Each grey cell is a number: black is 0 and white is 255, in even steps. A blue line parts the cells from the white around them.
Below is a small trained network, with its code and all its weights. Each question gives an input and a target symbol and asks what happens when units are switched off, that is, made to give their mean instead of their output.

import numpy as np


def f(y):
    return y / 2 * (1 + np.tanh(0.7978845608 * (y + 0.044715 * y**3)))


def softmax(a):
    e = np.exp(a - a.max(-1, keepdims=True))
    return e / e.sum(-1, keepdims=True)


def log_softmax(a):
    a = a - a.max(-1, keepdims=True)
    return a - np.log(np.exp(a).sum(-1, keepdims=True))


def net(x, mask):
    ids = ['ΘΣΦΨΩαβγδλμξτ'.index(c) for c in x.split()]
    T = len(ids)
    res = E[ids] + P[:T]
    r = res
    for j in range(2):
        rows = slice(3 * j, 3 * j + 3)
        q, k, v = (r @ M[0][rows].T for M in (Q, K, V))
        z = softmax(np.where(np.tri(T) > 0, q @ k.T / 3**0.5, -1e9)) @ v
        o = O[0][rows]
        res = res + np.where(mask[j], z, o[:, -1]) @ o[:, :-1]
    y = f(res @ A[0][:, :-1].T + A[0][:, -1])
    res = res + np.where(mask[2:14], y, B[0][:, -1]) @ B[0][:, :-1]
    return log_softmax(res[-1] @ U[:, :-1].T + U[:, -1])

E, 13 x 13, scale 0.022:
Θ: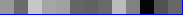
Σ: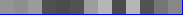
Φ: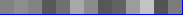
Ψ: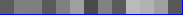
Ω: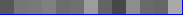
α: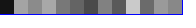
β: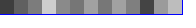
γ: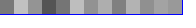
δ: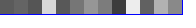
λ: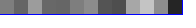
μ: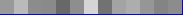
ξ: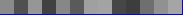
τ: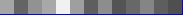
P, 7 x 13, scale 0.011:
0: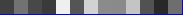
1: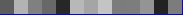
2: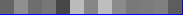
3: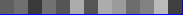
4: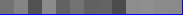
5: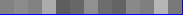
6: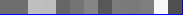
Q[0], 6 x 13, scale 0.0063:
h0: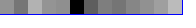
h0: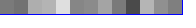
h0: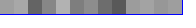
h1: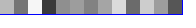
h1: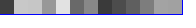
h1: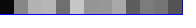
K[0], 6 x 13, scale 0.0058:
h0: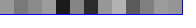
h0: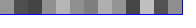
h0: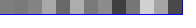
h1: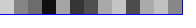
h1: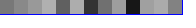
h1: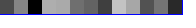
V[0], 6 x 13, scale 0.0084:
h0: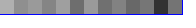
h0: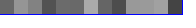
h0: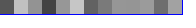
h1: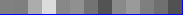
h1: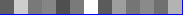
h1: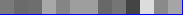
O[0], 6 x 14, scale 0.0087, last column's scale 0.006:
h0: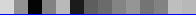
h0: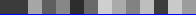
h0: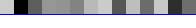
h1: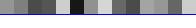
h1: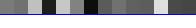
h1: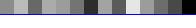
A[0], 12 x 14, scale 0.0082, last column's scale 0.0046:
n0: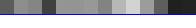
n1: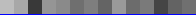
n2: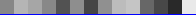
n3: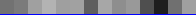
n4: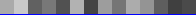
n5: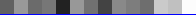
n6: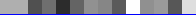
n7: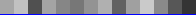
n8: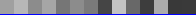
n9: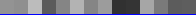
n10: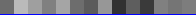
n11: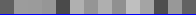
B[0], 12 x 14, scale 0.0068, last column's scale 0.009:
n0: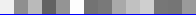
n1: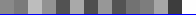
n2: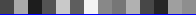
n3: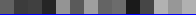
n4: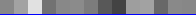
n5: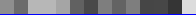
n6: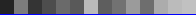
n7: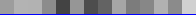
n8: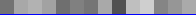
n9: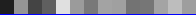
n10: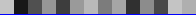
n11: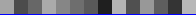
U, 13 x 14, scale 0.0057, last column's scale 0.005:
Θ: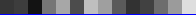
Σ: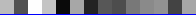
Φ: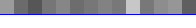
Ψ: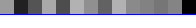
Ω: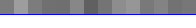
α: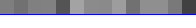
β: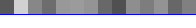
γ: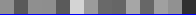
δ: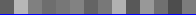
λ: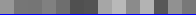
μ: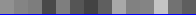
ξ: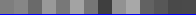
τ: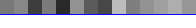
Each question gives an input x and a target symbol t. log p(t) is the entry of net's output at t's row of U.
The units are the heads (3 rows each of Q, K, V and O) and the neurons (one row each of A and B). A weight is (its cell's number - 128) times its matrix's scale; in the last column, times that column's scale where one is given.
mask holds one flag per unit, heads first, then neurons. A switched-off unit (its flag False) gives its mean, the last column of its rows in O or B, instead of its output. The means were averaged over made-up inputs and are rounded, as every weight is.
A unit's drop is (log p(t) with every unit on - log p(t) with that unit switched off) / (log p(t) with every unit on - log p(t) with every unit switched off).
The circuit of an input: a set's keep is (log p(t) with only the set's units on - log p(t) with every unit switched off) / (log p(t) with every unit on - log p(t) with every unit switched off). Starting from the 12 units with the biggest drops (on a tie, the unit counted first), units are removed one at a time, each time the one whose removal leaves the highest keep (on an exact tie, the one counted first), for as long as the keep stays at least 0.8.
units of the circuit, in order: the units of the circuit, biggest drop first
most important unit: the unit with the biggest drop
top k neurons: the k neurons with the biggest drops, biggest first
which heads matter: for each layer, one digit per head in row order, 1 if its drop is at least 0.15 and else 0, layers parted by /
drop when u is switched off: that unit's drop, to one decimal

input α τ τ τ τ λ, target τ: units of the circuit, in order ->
(n6 h1 n7)
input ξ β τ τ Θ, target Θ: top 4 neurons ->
(n2 n3 n7 n10)
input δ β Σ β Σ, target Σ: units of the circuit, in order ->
(h1)
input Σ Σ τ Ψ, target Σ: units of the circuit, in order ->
(h1 n5)
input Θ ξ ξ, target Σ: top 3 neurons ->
(n5 n6 n3)
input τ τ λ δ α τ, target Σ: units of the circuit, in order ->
(n1 n7 h0 h1)
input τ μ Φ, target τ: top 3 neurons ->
(n6 n7 n5)
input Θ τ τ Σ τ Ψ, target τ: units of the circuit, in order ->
(h1 n6 n7)
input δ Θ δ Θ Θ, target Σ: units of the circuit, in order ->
(h0 n1 n8)
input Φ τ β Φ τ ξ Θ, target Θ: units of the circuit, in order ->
(n2 n3)
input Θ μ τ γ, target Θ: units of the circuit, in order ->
(h1 n7)
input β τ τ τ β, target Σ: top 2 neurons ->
(n5 n6)
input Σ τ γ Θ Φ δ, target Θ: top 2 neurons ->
(n6 n1)
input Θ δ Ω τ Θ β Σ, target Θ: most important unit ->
n1
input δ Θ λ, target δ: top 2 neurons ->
(n9 n0)
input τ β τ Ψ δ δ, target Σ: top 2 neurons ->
(n5 n3)
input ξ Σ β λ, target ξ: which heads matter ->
01
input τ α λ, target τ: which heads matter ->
01
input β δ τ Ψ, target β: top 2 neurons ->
(n2 n4)
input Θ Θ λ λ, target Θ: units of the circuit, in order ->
(h1)
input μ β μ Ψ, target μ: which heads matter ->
11
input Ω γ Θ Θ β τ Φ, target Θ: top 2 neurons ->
(n1 n0)
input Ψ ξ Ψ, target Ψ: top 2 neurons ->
(n11 n0)
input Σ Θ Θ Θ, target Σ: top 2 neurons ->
(n8 n1)
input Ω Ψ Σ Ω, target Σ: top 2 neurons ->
(n5 n6)
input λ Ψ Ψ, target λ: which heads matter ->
10
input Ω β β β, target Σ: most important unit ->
h1
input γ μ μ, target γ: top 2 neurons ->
(n0 n11)
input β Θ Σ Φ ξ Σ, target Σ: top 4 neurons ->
(n5 n3 n9 n2)
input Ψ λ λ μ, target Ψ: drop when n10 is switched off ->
-0.1
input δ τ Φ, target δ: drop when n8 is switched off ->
0.0
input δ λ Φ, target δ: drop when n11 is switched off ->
0.1
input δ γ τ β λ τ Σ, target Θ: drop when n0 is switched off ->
0.2
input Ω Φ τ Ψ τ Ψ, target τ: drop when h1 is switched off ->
1.0
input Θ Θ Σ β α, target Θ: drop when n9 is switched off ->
-0.1
